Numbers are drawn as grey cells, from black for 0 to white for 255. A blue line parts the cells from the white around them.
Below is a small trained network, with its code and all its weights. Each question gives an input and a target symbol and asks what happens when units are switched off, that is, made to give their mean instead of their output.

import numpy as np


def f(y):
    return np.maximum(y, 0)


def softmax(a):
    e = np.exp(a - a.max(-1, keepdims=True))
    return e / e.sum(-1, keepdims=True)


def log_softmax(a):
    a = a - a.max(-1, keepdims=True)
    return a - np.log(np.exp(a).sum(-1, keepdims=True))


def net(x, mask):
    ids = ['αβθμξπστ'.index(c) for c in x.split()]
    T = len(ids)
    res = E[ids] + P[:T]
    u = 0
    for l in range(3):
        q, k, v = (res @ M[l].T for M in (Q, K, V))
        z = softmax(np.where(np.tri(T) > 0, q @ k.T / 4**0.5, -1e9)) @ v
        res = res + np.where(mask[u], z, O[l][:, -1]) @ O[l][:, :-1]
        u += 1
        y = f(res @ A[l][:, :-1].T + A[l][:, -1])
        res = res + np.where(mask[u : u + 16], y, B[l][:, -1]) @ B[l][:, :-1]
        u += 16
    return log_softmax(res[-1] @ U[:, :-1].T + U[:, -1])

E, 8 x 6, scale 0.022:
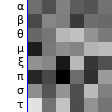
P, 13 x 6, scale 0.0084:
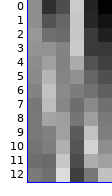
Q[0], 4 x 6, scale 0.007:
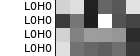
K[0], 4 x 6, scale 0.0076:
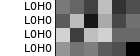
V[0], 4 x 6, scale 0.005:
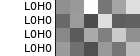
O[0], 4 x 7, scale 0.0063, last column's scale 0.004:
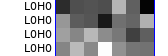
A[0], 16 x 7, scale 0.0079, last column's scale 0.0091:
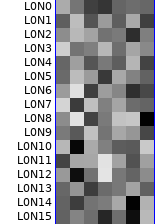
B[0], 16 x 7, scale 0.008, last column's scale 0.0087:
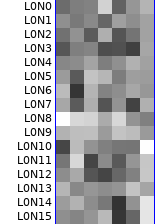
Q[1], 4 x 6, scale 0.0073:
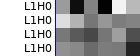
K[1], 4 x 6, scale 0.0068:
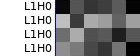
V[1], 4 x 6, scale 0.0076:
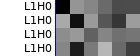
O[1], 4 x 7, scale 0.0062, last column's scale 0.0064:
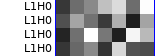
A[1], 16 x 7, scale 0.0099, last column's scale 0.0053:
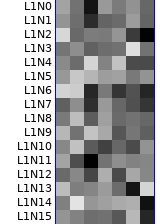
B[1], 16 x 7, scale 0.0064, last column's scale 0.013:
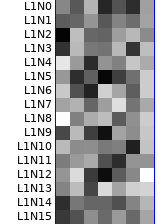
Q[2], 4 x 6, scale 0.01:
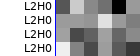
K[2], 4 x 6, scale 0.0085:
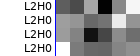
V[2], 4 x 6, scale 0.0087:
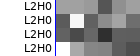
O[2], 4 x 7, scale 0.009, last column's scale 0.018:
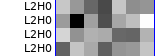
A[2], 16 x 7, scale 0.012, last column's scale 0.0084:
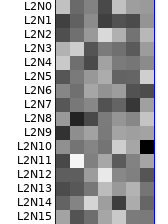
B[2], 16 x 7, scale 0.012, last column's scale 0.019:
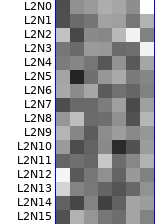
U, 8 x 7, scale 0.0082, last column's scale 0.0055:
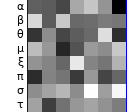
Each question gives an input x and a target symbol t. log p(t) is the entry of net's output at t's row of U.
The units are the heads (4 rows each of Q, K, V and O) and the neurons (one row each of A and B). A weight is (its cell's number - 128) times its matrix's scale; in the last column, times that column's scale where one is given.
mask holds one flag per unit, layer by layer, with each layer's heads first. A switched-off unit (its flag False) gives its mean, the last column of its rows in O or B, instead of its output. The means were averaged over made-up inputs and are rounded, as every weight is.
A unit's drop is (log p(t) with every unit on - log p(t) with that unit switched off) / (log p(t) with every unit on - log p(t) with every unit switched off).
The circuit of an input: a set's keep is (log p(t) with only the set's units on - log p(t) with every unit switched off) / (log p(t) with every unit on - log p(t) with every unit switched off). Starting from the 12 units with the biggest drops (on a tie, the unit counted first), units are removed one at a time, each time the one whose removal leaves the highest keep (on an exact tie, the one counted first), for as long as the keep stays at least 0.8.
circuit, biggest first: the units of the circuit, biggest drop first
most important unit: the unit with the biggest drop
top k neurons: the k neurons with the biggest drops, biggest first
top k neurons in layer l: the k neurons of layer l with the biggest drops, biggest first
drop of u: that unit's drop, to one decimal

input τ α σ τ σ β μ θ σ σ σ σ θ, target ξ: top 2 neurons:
L0N11, L2N11
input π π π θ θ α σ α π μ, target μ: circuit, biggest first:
L2H0, L2N8, L2N13, L1N10
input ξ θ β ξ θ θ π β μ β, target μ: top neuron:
L1N5
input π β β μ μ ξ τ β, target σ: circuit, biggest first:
L2H0, L2N0, L1N9
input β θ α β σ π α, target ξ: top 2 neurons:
L1N5, L1N6
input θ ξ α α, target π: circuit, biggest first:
L1H0, L2N7
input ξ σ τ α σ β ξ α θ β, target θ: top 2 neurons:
L0N3, L0N15
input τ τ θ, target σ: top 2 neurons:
L0N7, L1N13
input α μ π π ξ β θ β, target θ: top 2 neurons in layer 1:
L1N6, L1N3
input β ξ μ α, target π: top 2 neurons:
L0N6, L0N13
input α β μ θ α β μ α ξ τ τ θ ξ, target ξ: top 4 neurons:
L1N6, L2N11, L2N3, L1N0
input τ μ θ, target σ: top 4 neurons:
L1N13, L0N7, L0N11, L0N12
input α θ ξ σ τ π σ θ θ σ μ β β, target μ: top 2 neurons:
L0N11, L1N14
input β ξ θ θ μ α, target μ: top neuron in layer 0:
L0N3
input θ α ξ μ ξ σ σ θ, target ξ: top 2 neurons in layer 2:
L2N11, L2N3
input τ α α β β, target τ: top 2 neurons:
L0N10, L0N3
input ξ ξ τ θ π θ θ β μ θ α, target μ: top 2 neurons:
L1N14, L1N5
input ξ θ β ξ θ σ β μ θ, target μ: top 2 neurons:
L0N3, L0N15
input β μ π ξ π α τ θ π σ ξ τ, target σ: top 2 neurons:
L2N0, L1N4
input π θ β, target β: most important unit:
L0H0
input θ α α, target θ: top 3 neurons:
L0N10, L0N14, L2N14
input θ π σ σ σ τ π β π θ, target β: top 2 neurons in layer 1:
L1N3, L1N0
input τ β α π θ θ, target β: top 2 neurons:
L0N4, L0N13
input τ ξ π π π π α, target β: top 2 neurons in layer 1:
L1N3, L1N12
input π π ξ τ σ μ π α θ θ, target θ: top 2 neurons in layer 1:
L1N6, L1N14
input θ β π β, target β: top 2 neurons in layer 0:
L0N15, L0N4
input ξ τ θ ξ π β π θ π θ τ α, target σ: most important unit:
L1H0
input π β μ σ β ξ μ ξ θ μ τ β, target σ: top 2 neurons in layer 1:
L1N9, L1N2
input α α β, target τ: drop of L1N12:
0.2
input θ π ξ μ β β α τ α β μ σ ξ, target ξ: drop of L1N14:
0.0
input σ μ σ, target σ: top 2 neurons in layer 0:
L0N7, L0N11
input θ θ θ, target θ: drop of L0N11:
0.1
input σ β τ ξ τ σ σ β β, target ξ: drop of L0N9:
0.1
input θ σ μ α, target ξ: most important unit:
L1N3
